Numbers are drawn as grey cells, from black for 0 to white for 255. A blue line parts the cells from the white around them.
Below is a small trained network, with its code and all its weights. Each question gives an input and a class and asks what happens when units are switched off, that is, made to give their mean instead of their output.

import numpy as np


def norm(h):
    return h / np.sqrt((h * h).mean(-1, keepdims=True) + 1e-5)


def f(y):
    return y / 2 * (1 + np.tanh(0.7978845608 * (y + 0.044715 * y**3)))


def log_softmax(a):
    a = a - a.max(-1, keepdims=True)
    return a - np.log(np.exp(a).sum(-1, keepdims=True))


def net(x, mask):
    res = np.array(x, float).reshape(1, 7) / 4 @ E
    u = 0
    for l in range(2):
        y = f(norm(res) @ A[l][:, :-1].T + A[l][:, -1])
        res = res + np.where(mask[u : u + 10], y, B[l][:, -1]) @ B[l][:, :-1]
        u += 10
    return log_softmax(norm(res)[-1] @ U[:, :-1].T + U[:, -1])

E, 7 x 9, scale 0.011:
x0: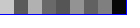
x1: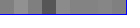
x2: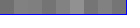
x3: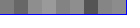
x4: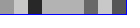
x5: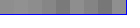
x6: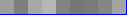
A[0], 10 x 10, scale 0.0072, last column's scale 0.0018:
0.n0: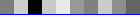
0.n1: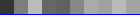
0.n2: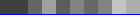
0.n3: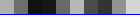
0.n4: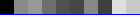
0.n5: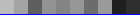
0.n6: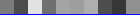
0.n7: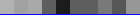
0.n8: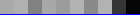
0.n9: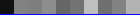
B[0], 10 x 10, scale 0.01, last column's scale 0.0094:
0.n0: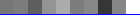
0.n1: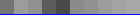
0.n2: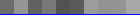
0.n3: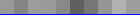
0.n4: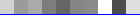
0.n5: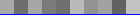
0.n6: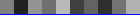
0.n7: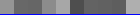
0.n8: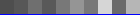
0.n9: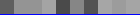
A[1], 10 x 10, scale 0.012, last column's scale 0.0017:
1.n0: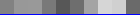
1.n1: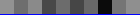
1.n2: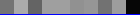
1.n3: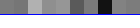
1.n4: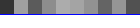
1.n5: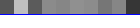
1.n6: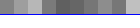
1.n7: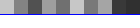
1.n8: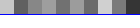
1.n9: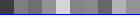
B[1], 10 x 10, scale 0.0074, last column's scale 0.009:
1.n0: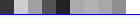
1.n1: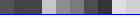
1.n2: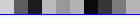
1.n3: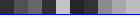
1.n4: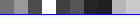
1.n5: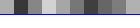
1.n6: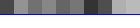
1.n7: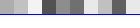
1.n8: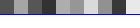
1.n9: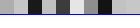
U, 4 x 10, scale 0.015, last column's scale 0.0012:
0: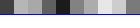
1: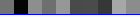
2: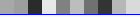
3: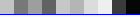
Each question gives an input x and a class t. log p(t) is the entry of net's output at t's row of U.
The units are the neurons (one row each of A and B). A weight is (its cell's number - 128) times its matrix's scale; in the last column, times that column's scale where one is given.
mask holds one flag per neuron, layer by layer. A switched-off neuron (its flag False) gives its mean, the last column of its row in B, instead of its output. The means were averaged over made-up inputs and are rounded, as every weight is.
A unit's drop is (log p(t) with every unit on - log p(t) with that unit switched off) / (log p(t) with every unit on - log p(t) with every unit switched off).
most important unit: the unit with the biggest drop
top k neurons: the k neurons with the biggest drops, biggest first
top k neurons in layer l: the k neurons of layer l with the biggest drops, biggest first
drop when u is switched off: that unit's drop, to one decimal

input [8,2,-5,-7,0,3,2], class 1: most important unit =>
0.n6
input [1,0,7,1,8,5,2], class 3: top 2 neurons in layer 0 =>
(0.n5 0.n8)
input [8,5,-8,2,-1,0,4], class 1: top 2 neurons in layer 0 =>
(0.n6 0.n4)
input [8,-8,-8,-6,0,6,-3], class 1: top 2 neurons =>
(0.n6 0.n4)
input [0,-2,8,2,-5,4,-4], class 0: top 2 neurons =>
(0.n4 0.n0)
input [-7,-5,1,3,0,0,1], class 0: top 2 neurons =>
(0.n4 1.n0)
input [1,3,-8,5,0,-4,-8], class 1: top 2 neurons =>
(0.n4 0.n8)
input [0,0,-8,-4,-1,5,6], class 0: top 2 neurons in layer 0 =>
(0.n0 0.n6)
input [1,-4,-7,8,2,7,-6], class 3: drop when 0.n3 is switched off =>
0.0
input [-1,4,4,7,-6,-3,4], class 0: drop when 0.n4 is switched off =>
0.1
